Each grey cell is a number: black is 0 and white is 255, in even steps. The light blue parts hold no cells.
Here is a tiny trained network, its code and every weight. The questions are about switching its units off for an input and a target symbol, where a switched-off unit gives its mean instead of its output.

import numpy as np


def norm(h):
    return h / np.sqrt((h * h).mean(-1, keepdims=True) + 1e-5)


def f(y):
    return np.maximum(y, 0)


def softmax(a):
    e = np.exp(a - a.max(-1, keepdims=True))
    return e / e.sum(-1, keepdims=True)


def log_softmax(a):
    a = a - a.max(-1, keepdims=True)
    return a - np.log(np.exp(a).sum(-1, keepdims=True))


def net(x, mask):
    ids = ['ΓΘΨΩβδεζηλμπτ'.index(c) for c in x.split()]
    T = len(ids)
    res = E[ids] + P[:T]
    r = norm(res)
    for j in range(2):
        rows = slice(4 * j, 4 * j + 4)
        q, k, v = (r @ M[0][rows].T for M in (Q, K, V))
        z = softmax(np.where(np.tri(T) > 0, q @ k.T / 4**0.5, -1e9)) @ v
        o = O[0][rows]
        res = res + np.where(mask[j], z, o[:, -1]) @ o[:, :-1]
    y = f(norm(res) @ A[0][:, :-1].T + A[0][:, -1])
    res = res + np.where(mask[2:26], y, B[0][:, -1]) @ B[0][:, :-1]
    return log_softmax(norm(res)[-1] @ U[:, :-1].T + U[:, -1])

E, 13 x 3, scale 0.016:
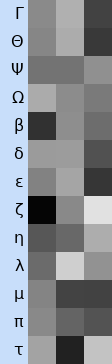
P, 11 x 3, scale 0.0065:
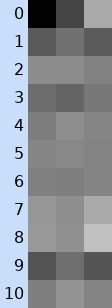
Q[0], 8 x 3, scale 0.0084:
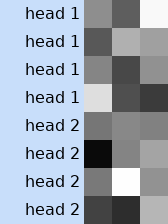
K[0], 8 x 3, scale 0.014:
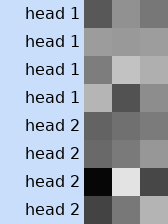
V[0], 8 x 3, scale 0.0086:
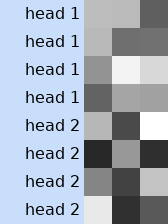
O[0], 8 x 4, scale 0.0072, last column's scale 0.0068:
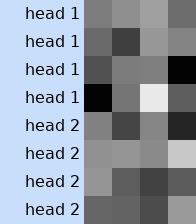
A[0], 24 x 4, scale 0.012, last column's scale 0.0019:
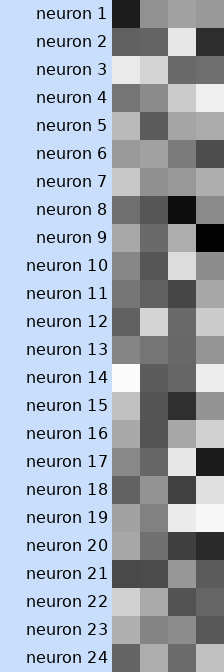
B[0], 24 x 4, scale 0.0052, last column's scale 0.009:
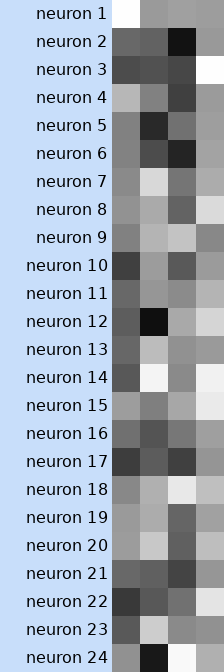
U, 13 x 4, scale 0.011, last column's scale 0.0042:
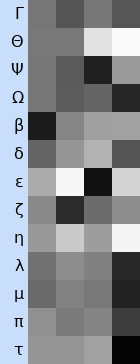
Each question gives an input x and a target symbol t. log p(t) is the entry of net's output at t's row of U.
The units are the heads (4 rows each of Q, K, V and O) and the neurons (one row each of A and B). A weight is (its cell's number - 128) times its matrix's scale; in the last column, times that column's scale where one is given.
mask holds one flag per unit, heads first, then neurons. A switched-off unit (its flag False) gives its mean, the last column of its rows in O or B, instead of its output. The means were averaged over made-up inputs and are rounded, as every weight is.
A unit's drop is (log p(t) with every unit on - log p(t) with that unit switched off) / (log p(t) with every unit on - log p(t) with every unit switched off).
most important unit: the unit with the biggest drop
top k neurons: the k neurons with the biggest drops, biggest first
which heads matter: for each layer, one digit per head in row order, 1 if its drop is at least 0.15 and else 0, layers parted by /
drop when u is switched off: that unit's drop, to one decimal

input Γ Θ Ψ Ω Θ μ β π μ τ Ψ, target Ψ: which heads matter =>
11
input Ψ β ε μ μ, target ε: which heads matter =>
00
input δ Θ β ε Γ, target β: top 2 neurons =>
[neuron 12; neuron 24]
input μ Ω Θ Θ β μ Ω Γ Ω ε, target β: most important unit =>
head 2
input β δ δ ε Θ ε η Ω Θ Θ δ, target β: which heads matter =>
10
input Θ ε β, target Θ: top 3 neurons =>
[neuron 12; neuron 24; neuron 14]
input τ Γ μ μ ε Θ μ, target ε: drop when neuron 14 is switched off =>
0.2
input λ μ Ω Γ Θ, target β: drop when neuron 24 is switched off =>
0.2
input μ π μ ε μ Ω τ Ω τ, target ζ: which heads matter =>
01
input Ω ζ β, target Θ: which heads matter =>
00
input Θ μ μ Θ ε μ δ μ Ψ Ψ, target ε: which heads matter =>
01
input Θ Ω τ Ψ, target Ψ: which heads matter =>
01
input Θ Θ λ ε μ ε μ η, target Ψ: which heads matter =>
00
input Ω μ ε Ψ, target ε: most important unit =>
neuron 12
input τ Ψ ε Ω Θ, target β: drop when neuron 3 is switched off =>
-0.1
